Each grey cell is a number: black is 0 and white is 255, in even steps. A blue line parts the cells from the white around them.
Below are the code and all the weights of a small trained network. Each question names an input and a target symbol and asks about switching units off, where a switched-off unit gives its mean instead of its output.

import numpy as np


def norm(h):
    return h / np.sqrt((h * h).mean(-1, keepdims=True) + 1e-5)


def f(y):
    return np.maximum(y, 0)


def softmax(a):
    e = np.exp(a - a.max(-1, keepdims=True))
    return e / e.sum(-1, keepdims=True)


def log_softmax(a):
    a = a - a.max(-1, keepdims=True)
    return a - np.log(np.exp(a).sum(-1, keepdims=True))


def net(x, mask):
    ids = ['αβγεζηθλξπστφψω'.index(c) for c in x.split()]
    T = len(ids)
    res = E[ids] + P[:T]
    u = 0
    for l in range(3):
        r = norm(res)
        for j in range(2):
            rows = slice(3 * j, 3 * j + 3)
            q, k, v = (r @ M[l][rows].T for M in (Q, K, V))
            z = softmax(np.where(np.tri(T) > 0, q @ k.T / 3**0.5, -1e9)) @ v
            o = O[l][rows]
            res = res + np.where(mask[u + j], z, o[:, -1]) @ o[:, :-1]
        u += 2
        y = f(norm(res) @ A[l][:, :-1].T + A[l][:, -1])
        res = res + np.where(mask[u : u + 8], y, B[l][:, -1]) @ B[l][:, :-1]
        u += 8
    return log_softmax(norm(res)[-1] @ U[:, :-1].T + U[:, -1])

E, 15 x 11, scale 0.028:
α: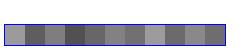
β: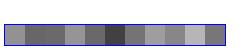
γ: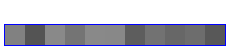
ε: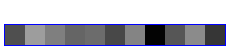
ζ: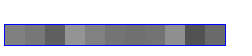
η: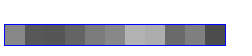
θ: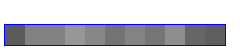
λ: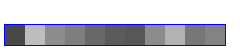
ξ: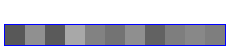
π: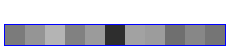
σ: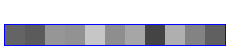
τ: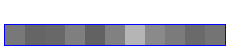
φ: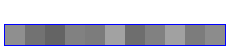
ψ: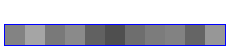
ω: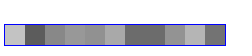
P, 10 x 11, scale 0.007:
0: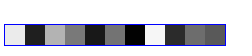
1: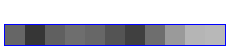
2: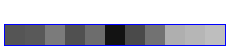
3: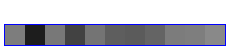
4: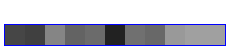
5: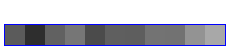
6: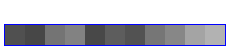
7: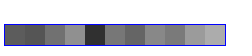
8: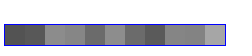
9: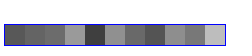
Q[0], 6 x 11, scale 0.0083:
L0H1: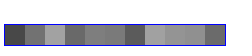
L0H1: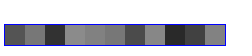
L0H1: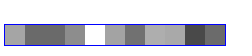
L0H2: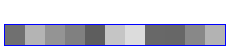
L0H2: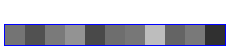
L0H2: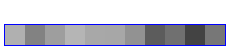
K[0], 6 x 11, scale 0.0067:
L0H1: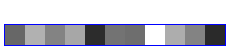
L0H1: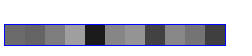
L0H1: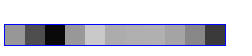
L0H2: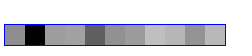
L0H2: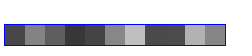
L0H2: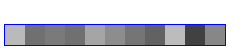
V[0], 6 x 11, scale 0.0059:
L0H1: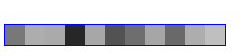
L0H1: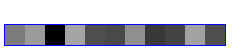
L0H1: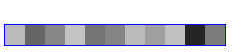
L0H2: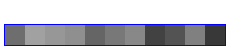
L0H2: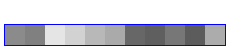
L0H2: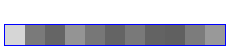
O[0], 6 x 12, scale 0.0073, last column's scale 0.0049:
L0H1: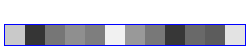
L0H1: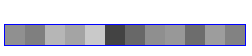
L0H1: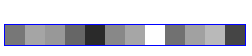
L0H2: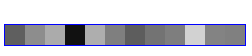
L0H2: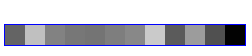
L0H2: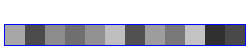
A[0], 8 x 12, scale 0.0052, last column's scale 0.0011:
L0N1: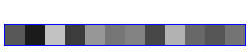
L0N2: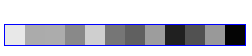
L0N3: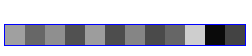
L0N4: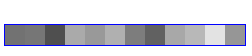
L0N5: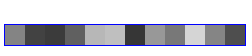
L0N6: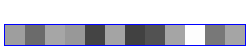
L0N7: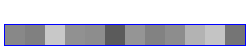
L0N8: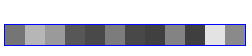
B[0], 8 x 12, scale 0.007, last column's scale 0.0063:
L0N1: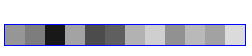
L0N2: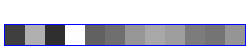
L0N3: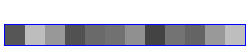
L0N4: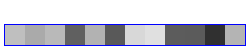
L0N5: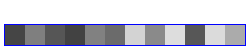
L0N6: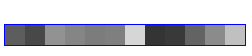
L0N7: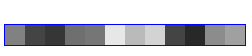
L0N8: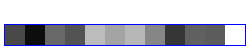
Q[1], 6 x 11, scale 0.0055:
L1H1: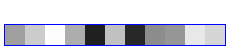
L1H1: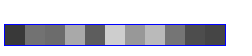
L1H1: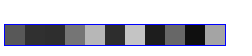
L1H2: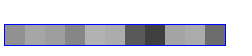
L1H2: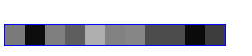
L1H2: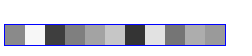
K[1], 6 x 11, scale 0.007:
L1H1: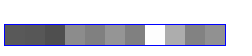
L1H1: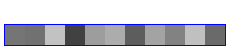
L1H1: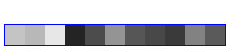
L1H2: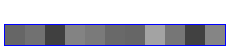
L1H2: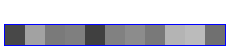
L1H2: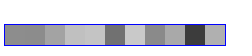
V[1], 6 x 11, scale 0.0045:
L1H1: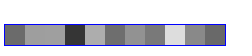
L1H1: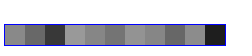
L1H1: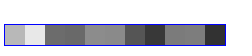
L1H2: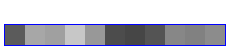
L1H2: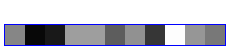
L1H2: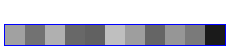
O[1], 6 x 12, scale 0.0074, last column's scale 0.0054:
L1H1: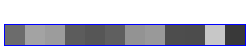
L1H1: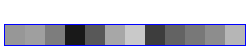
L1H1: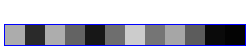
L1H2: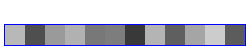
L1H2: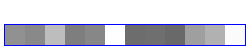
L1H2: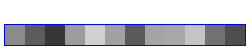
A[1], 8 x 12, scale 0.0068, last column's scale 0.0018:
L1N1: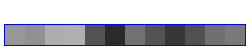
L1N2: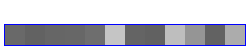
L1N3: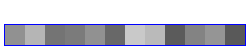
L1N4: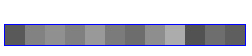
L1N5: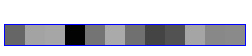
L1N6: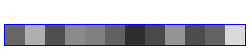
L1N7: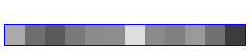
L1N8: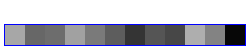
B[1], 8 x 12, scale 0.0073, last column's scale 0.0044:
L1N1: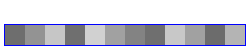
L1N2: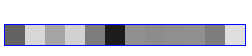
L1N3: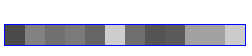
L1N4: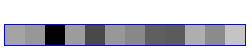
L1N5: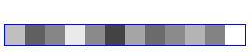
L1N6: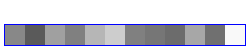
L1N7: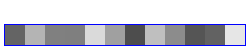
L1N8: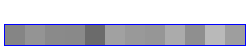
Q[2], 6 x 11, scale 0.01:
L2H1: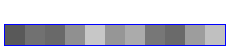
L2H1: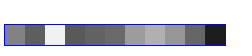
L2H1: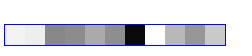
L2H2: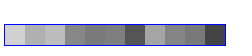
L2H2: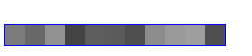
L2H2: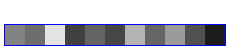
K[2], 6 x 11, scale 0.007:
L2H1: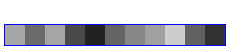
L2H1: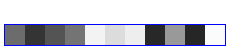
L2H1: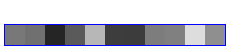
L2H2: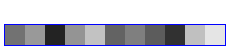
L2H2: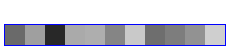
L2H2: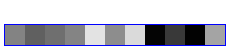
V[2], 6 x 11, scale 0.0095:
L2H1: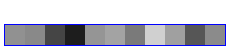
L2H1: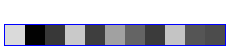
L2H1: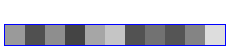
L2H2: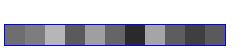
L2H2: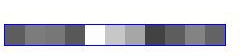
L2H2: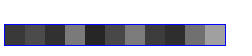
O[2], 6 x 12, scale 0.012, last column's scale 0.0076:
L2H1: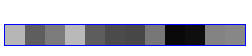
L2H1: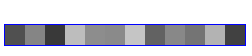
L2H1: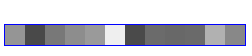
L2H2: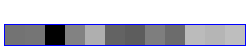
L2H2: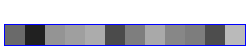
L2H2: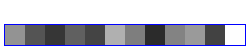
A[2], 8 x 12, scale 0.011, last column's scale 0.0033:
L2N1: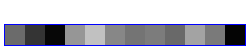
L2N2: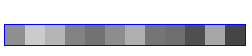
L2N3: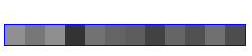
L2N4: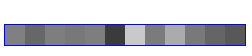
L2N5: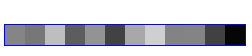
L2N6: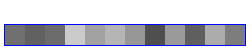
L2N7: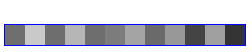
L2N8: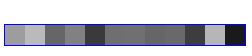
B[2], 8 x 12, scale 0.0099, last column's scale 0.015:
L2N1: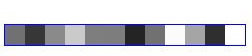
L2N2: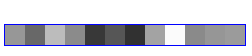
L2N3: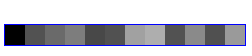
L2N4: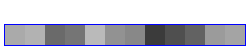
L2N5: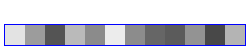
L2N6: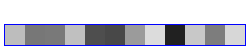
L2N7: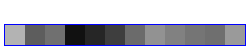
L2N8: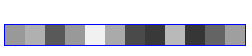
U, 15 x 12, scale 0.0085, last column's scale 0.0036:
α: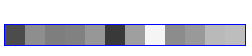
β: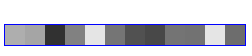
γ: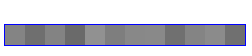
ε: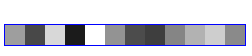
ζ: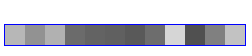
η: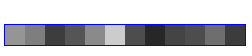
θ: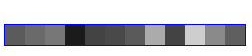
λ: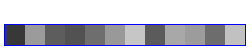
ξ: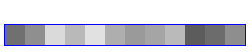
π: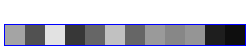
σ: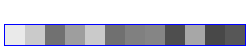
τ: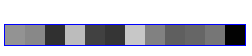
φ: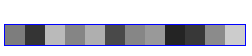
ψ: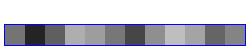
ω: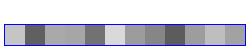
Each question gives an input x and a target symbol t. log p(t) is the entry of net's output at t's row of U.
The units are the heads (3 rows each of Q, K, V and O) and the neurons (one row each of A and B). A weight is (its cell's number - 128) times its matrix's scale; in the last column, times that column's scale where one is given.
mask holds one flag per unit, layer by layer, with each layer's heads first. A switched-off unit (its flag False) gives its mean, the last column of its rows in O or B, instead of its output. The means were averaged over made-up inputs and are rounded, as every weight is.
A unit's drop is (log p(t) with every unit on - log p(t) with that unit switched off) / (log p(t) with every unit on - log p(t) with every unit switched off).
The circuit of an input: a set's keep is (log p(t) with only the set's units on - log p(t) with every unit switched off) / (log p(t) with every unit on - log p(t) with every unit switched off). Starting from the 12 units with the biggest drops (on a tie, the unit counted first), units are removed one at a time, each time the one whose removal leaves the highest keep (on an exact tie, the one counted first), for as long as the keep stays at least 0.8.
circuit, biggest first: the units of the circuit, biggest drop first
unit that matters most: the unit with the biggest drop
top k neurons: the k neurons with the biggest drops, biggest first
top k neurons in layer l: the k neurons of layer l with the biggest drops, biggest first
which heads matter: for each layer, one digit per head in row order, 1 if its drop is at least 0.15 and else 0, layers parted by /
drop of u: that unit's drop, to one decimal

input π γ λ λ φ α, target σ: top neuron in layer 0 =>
L0N8
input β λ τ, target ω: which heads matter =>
00 / 00 / 11
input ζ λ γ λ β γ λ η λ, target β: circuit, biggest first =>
L2H2, L0H1, L0H2
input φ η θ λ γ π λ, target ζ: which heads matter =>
11 / 01 / 01
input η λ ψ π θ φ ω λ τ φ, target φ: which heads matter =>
00 / 00 / 10
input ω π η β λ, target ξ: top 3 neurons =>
L0N5, L0N6, L1N2
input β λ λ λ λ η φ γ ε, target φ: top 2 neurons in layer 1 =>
L1N4, L1N1
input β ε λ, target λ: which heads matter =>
00 / 10 / 10
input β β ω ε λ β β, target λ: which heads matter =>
01 / 10 / 10
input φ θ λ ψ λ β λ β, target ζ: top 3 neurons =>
L0N8, L1N2, L2N2
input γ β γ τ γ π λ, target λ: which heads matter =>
00 / 00 / 10
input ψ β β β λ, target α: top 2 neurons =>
L1N1, L0N1
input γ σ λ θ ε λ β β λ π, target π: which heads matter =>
00 / 10 / 10
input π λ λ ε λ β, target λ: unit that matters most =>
L1H1
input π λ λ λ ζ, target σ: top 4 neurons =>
L1N1, L2N5, L0N8, L0N2
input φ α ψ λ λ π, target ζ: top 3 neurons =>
L0N8, L1N2, L2N2
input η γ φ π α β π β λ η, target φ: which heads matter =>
00 / 01 / 11
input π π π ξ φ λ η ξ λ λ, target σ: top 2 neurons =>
L1N1, L2N5
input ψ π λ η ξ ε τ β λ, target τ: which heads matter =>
00 / 10 / 10
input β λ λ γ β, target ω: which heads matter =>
00 / 00 / 11
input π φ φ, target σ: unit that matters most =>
L2H1
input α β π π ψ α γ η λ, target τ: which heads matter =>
00 / 01 / 10
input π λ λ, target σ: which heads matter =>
10 / 01 / 10
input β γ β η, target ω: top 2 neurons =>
L0N8, L1N8
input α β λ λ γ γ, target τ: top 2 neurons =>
L0N8, L1N2
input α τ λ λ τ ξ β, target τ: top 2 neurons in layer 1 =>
L1N2, L1N5
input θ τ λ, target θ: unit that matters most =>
L0H1
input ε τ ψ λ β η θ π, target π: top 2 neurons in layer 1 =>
L1N3, L1N1
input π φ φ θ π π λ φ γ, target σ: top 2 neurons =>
L2N5, L0N8
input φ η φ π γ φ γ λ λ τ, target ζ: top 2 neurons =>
L0N8, L1N2
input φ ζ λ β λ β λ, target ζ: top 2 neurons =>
L1N2, L0N8
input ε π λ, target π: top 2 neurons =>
L0N7, L0N3
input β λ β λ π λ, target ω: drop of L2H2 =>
0.4
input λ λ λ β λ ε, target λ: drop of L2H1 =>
0.5
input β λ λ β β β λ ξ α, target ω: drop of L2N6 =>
0.1
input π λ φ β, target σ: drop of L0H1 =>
0.2
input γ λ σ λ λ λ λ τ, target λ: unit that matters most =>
L0N8
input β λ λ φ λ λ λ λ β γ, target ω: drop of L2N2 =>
0.0
